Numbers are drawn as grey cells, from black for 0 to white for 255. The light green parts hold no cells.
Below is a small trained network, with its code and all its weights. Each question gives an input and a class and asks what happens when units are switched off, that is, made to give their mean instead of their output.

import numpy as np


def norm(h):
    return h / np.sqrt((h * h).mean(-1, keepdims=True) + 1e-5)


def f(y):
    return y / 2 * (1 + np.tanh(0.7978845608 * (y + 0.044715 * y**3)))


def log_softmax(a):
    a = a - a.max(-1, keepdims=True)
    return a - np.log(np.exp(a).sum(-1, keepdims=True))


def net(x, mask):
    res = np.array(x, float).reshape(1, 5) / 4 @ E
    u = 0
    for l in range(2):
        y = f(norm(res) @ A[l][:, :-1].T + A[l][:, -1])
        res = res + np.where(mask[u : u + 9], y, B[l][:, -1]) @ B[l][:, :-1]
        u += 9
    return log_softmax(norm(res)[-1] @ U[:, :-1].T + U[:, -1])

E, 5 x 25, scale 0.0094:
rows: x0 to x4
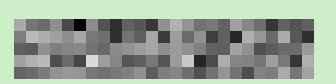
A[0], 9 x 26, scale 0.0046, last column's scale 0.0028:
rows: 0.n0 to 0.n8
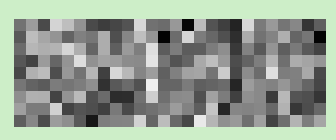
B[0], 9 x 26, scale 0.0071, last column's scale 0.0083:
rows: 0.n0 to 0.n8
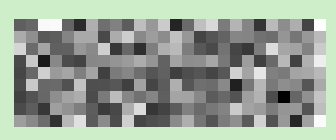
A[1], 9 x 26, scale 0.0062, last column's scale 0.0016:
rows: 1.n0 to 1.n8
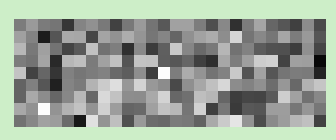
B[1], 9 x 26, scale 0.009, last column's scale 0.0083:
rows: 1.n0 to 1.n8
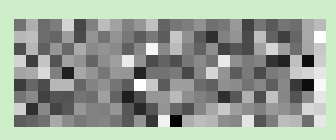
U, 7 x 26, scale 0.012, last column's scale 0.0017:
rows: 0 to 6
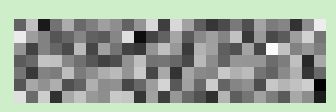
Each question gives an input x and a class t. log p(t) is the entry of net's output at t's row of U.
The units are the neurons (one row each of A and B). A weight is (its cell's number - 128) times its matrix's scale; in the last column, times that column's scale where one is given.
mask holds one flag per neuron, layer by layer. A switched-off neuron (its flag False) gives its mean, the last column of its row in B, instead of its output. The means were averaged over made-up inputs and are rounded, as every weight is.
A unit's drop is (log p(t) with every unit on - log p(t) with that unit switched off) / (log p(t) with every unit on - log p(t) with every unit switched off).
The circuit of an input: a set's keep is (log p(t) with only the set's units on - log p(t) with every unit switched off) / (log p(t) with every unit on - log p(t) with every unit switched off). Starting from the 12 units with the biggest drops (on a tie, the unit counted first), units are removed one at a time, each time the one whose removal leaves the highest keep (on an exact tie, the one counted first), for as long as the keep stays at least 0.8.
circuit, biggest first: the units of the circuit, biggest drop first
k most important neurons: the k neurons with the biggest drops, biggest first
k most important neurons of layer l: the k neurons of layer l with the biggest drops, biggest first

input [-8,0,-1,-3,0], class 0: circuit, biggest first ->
0.n3
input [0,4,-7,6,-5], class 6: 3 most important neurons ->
0.n3, 1.n3, 1.n5
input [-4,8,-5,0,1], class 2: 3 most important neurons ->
0.n0, 0.n8, 1.n1
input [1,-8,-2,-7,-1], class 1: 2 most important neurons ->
0.n8, 1.n4
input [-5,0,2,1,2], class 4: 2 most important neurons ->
0.n4, 0.n8
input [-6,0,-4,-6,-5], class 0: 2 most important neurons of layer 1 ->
1.n5, 1.n1
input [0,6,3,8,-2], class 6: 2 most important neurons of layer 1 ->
1.n3, 1.n5
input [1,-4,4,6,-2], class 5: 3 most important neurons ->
1.n2, 0.n6, 1.n4
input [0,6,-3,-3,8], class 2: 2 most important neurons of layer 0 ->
0.n2, 0.n0
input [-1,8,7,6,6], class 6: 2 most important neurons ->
0.n3, 1.n3
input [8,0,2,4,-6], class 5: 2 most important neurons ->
0.n8, 0.n6
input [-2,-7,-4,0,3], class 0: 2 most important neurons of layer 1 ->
1.n5, 1.n1
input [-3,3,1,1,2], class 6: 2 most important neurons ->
0.n4, 0.n6
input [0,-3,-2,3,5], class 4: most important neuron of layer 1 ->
1.n3
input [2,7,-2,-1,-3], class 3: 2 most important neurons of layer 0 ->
0.n0, 0.n7
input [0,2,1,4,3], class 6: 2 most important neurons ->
1.n3, 0.n3
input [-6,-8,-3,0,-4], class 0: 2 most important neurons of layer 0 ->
0.n3, 0.n0
